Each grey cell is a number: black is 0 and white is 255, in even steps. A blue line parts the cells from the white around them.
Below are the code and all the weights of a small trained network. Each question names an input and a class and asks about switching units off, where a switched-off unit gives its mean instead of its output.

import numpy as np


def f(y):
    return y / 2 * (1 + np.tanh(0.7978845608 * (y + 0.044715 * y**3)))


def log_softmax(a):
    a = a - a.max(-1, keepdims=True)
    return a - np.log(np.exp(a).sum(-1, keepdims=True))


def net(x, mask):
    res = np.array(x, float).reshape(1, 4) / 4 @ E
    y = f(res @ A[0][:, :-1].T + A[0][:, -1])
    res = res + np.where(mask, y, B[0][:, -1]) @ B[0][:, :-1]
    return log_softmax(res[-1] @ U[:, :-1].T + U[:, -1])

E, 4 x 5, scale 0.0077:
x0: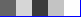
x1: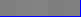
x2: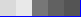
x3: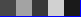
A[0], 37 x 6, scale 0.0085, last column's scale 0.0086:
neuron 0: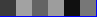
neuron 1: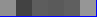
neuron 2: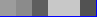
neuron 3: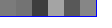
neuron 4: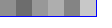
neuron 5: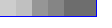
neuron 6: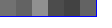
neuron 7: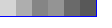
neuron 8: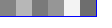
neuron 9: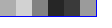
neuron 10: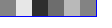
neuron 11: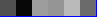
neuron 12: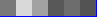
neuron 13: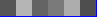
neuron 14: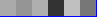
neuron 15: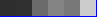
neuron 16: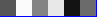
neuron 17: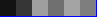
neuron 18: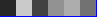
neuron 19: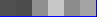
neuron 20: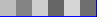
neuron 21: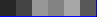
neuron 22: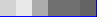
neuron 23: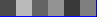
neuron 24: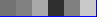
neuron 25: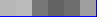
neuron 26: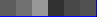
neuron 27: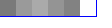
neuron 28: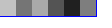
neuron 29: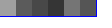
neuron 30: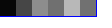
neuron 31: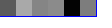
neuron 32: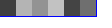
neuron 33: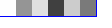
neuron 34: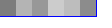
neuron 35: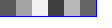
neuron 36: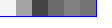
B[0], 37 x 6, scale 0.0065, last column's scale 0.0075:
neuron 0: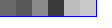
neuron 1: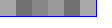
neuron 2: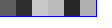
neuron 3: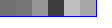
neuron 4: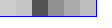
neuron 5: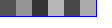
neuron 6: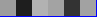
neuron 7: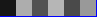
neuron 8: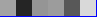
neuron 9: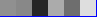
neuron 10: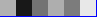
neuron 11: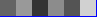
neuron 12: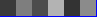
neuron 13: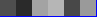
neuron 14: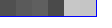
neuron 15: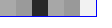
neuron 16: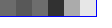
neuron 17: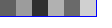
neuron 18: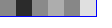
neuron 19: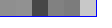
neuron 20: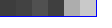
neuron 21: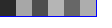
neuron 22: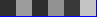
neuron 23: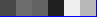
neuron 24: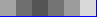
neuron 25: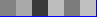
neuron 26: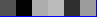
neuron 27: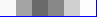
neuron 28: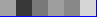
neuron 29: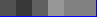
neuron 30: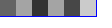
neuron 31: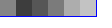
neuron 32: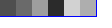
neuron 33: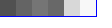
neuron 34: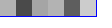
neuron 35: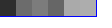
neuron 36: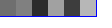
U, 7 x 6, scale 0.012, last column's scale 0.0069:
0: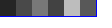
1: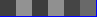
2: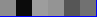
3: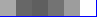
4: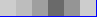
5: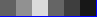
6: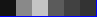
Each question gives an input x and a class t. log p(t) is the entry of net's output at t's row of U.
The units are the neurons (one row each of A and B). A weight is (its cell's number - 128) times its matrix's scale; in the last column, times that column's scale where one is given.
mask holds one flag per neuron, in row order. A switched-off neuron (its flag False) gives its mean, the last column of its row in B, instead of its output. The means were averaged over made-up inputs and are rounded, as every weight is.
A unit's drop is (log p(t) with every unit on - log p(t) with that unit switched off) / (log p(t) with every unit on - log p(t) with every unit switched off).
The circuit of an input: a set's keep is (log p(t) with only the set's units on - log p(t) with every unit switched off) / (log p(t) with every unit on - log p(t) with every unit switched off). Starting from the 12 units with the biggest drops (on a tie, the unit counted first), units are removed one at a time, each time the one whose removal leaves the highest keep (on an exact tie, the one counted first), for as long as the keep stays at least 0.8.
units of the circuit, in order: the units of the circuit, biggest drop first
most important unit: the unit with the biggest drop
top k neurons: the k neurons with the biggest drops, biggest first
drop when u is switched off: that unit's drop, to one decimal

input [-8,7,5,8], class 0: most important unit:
neuron 23
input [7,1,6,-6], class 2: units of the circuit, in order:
neuron 8; neuron 10; neuron 2
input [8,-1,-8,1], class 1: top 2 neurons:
neuron 30; neuron 21
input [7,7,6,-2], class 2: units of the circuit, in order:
neuron 10; neuron 8; neuron 2
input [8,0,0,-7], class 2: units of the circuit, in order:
neuron 8; neuron 2
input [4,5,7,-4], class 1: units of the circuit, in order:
neuron 22; neuron 36
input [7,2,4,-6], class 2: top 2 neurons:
neuron 8; neuron 10
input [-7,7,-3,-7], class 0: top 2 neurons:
neuron 33; neuron 35
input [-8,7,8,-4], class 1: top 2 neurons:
neuron 22; neuron 9
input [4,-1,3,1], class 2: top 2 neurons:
neuron 10; neuron 15
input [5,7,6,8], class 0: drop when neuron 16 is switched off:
0.1
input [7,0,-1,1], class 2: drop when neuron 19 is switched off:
0.0
